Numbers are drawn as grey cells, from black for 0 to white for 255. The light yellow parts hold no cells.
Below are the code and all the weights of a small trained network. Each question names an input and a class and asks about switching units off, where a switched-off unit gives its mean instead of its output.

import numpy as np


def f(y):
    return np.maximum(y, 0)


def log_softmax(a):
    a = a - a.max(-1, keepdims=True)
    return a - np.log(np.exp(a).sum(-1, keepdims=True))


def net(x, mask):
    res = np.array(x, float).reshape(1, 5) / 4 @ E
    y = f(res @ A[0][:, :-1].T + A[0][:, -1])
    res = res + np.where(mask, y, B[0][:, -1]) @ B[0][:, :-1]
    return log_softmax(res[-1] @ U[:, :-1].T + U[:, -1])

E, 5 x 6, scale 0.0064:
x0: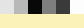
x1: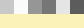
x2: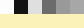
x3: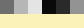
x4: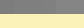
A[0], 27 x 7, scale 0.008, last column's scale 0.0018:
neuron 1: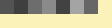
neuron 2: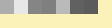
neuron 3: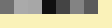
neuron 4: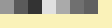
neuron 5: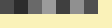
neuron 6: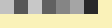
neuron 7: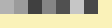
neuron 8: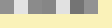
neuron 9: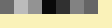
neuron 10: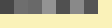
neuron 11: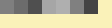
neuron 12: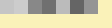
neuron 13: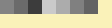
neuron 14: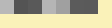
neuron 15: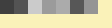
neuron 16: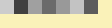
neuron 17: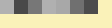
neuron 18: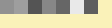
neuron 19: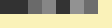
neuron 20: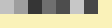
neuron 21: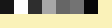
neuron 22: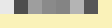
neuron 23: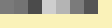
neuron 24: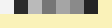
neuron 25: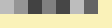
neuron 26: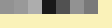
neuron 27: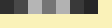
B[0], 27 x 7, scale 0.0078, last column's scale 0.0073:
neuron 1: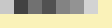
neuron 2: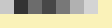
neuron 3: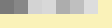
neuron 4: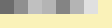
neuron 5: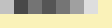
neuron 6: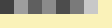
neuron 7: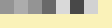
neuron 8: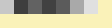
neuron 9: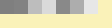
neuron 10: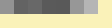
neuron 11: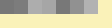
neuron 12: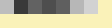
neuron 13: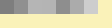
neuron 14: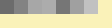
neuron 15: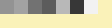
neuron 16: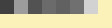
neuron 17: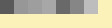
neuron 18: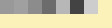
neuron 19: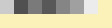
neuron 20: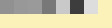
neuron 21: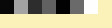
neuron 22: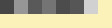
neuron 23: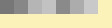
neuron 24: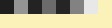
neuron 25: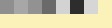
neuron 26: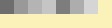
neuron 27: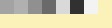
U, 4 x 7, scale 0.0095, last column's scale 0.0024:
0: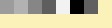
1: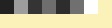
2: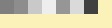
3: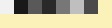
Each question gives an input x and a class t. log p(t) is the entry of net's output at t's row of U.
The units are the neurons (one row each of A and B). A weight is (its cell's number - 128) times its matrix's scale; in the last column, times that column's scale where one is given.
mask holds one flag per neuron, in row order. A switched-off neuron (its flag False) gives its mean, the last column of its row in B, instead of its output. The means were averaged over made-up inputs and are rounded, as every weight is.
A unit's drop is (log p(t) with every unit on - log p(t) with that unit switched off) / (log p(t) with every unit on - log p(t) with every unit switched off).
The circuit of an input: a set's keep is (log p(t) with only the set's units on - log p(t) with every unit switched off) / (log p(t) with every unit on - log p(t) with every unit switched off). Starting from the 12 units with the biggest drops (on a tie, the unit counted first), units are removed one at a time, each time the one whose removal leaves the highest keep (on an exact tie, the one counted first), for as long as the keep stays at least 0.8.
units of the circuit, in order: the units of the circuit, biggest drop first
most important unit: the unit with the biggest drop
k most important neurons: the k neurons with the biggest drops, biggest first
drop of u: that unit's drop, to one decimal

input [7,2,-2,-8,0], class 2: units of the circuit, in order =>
[neuron 4]
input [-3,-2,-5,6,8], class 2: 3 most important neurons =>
[neuron 3; neuron 9; neuron 24]
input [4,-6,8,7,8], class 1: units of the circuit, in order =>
[neuron 24; neuron 6]
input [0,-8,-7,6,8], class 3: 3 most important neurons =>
[neuron 19; neuron 1; neuron 5]
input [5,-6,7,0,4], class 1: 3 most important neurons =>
[neuron 24; neuron 22; neuron 16]
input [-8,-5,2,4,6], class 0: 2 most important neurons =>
[neuron 27; neuron 15]
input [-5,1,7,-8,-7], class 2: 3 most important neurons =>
[neuron 21; neuron 4; neuron 14]
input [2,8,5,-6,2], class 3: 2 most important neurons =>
[neuron 12; neuron 8]
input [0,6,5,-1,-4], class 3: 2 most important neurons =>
[neuron 21; neuron 12]
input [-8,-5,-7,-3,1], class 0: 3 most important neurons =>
[neuron 27; neuron 15; neuron 24]
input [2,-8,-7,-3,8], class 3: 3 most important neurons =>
[neuron 19; neuron 5; neuron 1]
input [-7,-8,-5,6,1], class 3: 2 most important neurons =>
[neuron 19; neuron 5]
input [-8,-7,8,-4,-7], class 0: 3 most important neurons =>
[neuron 27; neuron 15; neuron 21]
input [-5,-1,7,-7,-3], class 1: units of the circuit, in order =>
[neuron 24]
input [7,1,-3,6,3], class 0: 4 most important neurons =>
[neuron 25; neuron 20; neuron 7; neuron 18]
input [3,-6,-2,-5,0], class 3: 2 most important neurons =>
[neuron 5; neuron 1]
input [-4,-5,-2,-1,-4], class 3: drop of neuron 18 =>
0.1
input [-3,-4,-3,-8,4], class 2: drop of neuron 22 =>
0.0
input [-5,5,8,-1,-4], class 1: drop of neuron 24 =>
0.3
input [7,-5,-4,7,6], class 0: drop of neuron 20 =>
0.3
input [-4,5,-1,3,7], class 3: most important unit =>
neuron 8
